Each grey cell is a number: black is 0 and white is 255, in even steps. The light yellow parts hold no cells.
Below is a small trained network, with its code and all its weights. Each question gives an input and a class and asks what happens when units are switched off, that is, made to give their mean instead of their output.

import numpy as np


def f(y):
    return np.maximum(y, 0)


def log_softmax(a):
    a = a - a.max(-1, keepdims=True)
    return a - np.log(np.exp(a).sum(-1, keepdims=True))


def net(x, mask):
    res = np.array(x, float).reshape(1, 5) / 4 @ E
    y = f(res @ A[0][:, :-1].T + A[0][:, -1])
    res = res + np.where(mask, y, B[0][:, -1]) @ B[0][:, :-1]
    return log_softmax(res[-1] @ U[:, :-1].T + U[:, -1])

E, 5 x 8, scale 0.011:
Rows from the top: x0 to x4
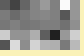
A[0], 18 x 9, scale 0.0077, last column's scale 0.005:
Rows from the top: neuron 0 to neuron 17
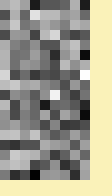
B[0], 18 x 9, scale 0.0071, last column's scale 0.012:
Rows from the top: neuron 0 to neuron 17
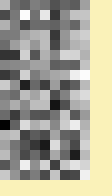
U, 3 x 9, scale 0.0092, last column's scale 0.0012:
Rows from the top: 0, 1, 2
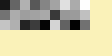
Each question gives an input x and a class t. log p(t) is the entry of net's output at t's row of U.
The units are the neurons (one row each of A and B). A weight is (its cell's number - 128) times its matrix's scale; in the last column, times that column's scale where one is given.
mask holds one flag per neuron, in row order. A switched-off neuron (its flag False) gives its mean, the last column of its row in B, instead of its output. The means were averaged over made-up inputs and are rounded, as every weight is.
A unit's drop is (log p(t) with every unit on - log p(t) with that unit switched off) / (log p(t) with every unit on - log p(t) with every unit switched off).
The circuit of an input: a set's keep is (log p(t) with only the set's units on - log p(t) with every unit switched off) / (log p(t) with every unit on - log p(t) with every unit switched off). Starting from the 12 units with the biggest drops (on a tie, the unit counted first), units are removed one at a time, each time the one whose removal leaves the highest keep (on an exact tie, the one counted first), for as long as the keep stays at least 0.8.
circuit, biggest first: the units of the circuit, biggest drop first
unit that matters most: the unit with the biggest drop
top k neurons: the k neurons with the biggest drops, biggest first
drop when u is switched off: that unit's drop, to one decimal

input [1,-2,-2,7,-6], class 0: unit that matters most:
neuron 7
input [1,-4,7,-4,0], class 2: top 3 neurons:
(neuron 7; neuron 16; neuron 12)
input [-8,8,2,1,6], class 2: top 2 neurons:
(neuron 8; neuron 15)
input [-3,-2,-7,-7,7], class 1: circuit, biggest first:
(neuron 7; neuron 3)
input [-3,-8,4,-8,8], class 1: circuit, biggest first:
(neuron 3; neuron 7)
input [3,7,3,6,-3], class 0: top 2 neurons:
(neuron 5; neuron 7)
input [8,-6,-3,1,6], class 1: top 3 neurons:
(neuron 7; neuron 5; neuron 12)
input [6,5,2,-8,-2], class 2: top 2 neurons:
(neuron 17; neuron 14)
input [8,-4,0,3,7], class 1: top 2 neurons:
(neuron 7; neuron 14)
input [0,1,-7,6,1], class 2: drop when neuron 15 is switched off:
0.2
